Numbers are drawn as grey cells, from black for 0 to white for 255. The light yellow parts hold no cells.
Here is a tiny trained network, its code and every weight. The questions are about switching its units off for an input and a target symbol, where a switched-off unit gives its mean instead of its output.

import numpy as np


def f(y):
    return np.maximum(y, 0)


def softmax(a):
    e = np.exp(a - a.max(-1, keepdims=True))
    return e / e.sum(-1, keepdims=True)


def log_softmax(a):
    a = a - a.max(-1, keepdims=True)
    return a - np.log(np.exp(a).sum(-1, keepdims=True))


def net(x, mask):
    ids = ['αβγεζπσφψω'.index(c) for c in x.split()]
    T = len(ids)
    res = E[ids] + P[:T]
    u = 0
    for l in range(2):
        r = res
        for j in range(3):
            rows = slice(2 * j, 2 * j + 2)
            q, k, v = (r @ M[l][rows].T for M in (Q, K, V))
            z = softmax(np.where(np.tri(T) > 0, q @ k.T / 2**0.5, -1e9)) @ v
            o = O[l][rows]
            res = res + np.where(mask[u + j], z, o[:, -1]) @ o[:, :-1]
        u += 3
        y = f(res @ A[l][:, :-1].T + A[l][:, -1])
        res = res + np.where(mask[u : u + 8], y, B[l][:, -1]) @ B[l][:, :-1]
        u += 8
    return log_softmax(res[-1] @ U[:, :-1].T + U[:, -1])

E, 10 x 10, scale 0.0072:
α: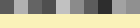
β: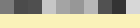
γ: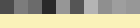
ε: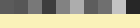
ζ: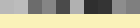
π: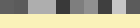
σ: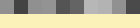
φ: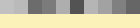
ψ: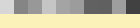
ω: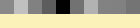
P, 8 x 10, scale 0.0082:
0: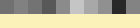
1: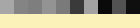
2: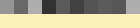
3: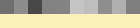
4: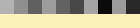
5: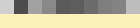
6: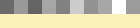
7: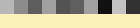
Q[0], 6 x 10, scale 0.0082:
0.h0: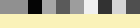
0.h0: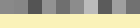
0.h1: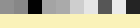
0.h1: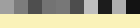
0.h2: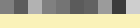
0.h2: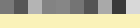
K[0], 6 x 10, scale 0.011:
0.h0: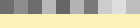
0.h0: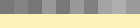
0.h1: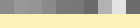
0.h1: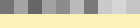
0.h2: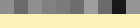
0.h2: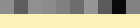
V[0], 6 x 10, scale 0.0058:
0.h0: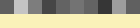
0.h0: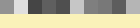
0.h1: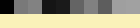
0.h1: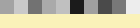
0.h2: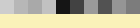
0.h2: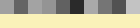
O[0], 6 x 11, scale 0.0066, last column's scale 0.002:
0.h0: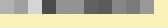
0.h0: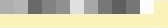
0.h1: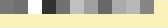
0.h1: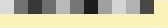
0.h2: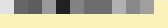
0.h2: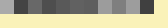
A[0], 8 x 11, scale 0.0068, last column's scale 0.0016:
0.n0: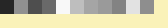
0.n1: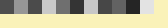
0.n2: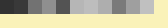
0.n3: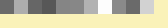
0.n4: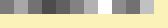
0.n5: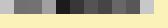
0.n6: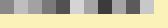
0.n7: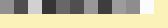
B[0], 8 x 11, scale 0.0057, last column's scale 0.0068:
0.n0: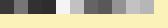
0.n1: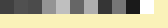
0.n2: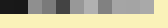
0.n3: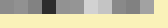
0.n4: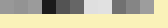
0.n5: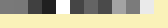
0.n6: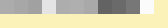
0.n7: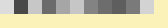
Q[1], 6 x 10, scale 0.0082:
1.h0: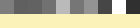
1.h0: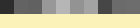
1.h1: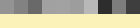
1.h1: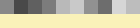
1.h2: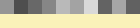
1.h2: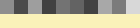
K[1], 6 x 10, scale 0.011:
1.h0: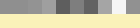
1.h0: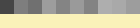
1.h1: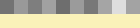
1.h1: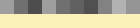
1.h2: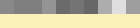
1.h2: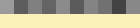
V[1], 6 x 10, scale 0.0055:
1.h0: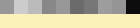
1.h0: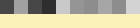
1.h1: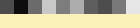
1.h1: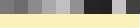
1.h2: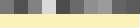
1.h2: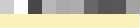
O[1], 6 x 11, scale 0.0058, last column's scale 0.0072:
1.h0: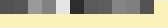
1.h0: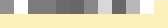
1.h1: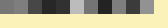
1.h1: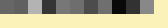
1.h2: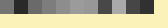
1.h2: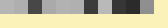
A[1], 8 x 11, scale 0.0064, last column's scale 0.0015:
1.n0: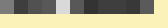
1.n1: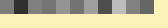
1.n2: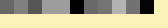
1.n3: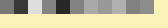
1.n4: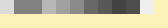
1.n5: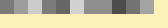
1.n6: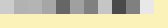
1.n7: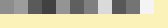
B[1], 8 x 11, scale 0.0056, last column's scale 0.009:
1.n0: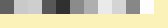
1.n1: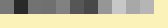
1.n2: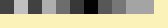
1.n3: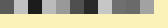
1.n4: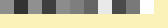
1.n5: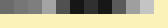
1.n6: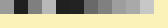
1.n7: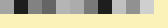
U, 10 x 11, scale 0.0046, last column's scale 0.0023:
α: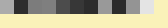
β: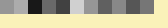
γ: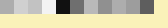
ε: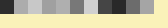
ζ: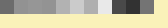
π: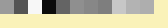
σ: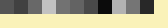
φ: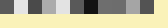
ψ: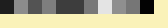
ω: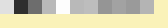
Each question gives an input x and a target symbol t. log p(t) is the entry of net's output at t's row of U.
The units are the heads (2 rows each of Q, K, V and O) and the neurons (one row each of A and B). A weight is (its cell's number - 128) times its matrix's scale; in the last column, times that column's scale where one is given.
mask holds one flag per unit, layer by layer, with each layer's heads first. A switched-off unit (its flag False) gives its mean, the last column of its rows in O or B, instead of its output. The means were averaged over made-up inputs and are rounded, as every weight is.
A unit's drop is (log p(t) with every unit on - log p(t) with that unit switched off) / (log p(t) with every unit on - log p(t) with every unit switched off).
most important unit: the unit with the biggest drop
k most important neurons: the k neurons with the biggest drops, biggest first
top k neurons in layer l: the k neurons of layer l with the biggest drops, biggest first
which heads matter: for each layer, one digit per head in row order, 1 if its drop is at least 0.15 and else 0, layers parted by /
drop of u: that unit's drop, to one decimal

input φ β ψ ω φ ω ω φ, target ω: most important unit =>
1.h1
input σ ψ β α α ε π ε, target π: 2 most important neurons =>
[1.n0 1.n1]
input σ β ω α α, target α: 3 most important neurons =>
[0.n0 1.n6 1.n4]
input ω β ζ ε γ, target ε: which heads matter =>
011 / 000
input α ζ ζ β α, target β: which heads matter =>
000 / 110
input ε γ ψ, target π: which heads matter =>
100 / 100
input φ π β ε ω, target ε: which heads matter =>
011 / 000
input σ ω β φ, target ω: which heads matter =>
010 / 010
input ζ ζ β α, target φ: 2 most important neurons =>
[0.n0 1.n5]
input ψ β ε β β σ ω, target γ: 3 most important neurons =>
[0.n6 1.n4 0.n5]
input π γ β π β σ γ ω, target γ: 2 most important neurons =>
[0.n0 0.n1]
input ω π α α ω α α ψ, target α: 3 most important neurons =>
[0.n0 1.n6 1.n4]
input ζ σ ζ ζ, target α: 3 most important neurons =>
[1.n6 1.n4 0.n1]
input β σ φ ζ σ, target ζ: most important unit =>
1.h2
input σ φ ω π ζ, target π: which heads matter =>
000 / 100
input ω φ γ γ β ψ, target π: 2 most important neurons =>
[0.n5 1.n0]
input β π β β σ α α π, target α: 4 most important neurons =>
[0.n0 1.n6 1.n4 1.n5]
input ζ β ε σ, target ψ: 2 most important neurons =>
[1.n3 0.n2]
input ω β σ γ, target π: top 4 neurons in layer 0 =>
[0.n0 0.n3 0.n4 0.n1]
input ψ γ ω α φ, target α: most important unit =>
0.n0
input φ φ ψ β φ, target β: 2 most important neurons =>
[0.n5 0.n2]
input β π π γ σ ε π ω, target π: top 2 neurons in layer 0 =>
[0.n5 0.n7]
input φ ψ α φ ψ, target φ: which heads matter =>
010 / 010
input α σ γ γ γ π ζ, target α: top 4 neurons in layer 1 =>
[1.n6 1.n4 1.n5 1.n0]
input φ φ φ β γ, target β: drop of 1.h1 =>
0.3
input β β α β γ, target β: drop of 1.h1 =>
0.4
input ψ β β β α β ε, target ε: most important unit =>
0.h2
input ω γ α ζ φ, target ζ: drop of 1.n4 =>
0.2
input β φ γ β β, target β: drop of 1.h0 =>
0.3
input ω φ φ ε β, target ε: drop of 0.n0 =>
0.2
